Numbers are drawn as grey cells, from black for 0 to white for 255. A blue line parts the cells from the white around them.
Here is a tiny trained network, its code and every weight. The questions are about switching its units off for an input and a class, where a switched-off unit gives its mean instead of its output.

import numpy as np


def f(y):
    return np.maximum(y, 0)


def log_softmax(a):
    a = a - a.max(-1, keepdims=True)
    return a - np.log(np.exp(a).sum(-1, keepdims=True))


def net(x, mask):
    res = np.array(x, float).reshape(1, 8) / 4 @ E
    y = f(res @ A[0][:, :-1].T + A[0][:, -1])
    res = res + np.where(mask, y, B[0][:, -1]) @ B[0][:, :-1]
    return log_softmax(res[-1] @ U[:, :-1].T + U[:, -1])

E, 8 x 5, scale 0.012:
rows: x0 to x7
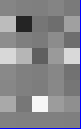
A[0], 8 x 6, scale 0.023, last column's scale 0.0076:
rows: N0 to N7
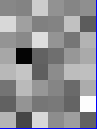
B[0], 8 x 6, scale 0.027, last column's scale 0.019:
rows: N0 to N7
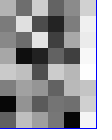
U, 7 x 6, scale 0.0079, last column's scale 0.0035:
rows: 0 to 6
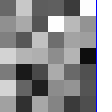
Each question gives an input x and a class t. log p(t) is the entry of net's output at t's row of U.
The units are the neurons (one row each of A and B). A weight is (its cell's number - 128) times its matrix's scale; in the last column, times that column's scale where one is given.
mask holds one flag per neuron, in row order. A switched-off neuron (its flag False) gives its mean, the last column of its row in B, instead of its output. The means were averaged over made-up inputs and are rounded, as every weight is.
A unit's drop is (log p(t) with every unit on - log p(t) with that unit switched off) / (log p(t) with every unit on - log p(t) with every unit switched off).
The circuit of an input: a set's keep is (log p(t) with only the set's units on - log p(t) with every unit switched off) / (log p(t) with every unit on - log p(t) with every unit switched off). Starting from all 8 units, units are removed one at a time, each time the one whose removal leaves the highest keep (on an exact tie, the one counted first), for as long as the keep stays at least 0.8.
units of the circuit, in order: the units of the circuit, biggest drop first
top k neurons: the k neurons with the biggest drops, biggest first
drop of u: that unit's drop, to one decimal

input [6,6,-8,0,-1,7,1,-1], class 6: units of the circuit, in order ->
N3, N4
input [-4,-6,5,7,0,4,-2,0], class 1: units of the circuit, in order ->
N4
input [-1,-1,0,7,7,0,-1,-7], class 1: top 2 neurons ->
N4, N3
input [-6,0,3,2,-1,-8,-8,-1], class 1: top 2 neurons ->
N3, N7
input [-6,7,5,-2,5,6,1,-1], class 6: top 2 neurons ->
N7, N4
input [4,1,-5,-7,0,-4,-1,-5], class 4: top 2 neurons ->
N1, N7
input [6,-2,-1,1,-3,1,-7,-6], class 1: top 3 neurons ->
N7, N1, N3
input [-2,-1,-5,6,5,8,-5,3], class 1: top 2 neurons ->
N4, N3
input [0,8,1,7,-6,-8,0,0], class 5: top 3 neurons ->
N3, N4, N6
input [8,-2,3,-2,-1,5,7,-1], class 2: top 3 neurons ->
N4, N2, N3
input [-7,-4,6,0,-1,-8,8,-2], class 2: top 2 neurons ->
N4, N2
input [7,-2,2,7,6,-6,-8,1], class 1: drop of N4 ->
0.5
